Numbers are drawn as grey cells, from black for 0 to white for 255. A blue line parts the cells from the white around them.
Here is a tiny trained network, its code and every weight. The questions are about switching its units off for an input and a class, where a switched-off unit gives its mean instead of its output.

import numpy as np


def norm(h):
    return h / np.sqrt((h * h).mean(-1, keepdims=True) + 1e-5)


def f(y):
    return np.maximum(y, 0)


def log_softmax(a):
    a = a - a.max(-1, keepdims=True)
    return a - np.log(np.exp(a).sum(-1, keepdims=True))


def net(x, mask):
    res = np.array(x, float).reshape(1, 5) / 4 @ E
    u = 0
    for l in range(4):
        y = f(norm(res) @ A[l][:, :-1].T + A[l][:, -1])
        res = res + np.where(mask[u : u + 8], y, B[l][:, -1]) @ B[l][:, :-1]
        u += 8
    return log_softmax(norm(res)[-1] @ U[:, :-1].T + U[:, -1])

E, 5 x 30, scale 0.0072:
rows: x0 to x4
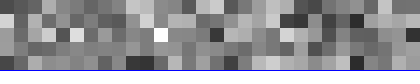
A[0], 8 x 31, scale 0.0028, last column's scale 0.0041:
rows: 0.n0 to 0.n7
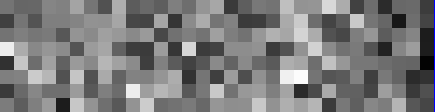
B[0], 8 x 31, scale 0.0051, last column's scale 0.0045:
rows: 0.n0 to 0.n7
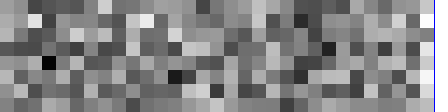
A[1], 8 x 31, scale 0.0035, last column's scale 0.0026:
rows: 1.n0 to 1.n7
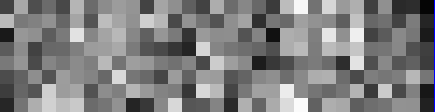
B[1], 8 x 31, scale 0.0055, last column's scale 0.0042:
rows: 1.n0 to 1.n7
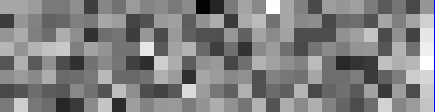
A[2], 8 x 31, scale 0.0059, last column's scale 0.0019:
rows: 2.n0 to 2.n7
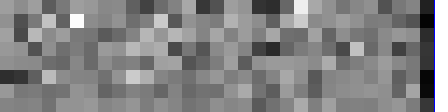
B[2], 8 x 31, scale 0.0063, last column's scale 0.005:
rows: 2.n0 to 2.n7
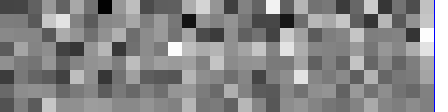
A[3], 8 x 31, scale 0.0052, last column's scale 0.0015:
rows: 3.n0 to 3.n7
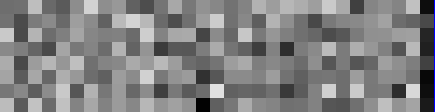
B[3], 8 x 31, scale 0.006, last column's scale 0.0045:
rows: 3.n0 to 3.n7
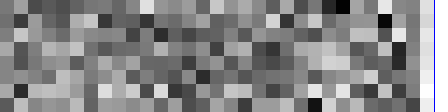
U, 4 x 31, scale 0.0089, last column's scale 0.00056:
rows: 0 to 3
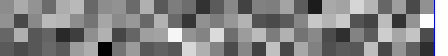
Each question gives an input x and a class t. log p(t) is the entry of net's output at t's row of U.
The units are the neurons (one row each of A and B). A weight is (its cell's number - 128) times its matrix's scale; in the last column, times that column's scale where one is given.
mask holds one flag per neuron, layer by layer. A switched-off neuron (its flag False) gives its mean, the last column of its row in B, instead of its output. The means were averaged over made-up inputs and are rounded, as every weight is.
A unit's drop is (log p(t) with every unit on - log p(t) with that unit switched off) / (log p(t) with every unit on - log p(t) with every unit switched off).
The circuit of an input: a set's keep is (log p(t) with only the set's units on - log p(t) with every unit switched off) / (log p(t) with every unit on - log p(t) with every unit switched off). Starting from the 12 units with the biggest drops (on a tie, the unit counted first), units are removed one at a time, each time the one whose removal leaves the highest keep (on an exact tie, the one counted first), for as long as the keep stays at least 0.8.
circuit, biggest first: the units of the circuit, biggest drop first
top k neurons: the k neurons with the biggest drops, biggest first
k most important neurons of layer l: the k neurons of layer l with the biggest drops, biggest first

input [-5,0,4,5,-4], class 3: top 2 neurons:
(2.n0; 0.n3)
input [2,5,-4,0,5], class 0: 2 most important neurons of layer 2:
(2.n2; 2.n3)
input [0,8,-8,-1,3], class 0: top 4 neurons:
(2.n2; 3.n7; 3.n2; 0.n5)
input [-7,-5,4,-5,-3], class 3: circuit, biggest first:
(2.n0)
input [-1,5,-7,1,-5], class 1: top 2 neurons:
(3.n6; 0.n1)
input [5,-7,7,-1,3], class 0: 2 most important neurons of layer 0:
(0.n4; 0.n3)
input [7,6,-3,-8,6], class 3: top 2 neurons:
(0.n1; 1.n3)
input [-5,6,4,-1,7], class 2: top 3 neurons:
(1.n7; 0.n1; 3.n0)
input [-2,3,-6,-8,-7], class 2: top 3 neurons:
(2.n3; 0.n5; 2.n1)
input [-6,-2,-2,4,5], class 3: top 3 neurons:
(2.n0; 1.n4; 0.n3)
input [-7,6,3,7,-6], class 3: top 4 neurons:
(2.n0; 0.n1; 1.n3; 0.n3)
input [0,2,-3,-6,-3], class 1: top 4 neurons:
(0.n1; 3.n6; 1.n4; 2.n3)
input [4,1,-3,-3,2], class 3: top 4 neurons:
(0.n5; 1.n6; 2.n1; 2.n5)
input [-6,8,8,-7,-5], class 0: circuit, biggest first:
(3.n7)
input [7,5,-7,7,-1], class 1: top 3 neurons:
(3.n6; 3.n3; 0.n3)
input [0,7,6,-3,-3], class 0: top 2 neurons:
(2.n2; 3.n7)
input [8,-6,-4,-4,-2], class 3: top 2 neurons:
(1.n6; 3.n1)
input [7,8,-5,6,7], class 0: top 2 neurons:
(2.n2; 1.n4)
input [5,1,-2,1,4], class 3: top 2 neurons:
(1.n6; 1.n4)
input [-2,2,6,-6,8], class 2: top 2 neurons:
(1.n7; 3.n0)
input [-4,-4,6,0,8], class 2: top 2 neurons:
(1.n7; 3.n0)
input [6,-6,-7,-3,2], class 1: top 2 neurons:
(3.n6; 3.n3)
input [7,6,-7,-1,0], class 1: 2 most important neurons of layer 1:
(1.n5; 1.n3)
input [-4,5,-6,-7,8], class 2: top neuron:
(3.n0)
